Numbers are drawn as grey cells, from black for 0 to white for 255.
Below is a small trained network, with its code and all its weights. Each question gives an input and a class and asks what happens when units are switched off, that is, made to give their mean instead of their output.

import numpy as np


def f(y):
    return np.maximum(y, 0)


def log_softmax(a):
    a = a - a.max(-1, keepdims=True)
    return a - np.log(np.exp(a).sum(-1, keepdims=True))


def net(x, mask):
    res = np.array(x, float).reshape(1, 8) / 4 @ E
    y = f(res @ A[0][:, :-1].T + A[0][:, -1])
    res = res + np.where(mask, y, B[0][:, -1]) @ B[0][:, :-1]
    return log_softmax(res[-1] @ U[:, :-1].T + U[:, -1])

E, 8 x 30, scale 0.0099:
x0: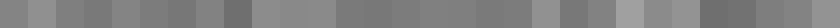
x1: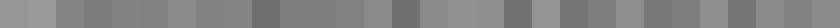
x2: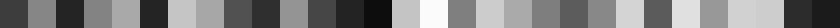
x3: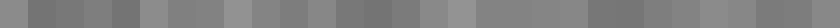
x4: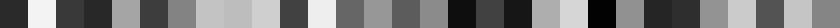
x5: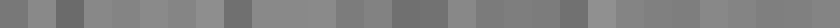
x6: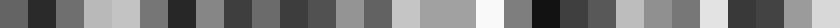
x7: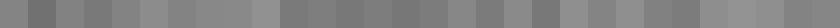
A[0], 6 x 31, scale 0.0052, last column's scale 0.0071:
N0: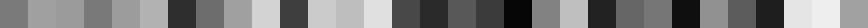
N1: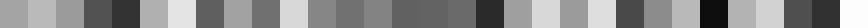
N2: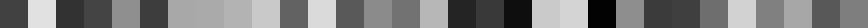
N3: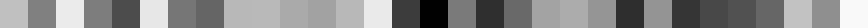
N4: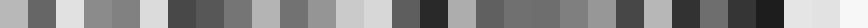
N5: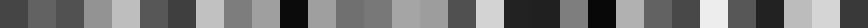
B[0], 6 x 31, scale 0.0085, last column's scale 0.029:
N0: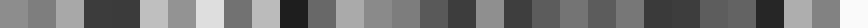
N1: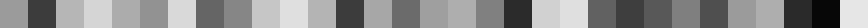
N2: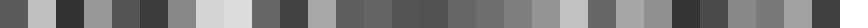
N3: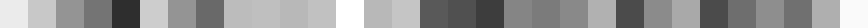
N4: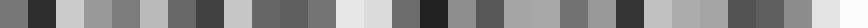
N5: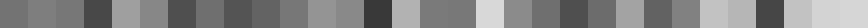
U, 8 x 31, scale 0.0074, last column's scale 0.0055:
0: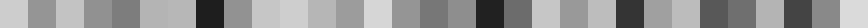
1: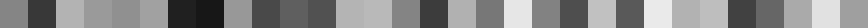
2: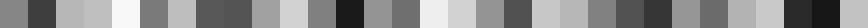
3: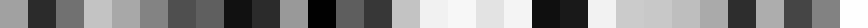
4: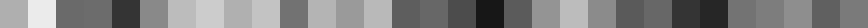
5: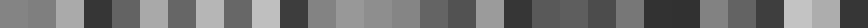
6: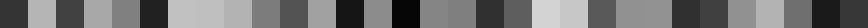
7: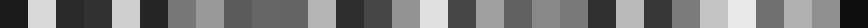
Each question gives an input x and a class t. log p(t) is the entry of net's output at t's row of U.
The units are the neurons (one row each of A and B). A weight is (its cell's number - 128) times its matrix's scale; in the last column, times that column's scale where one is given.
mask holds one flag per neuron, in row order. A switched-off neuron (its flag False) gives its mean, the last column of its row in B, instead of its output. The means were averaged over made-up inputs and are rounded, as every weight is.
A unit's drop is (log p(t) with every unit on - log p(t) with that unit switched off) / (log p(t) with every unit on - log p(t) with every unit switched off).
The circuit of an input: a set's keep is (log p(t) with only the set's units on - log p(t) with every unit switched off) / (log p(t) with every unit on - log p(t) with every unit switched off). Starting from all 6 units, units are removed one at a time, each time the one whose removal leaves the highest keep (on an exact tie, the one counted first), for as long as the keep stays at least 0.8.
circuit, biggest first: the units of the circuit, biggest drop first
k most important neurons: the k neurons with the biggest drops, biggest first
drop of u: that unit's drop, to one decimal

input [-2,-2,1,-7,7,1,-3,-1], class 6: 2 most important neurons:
N2, N3
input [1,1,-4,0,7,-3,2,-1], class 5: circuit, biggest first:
N5
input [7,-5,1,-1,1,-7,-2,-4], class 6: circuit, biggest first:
N3, N0
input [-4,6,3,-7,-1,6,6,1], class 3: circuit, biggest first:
N2, N0, N4
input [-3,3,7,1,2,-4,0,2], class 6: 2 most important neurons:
N5, N3
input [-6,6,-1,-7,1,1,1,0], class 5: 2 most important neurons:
N1, N2
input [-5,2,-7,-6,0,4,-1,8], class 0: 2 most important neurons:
N4, N3
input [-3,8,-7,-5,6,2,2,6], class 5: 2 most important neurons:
N0, N5
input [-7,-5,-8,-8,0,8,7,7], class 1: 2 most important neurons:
N4, N2
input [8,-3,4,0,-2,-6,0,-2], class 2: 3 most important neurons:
N3, N2, N4
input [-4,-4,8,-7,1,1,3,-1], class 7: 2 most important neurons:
N4, N1
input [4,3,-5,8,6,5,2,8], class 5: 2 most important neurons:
N0, N5
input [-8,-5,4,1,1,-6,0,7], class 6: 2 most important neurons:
N3, N5
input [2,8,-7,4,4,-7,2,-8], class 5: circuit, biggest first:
N0
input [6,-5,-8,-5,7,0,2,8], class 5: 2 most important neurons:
N0, N5
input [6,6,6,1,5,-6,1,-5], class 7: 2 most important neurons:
N1, N5
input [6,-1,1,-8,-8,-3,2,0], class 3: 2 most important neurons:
N3, N4
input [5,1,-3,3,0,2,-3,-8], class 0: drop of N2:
0.3
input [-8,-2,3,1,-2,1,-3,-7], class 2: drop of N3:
0.1
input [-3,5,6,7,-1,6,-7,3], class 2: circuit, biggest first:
N1
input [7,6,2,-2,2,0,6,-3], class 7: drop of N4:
0.4
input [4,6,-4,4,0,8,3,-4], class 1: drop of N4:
0.9
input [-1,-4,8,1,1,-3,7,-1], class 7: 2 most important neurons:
N4, N5
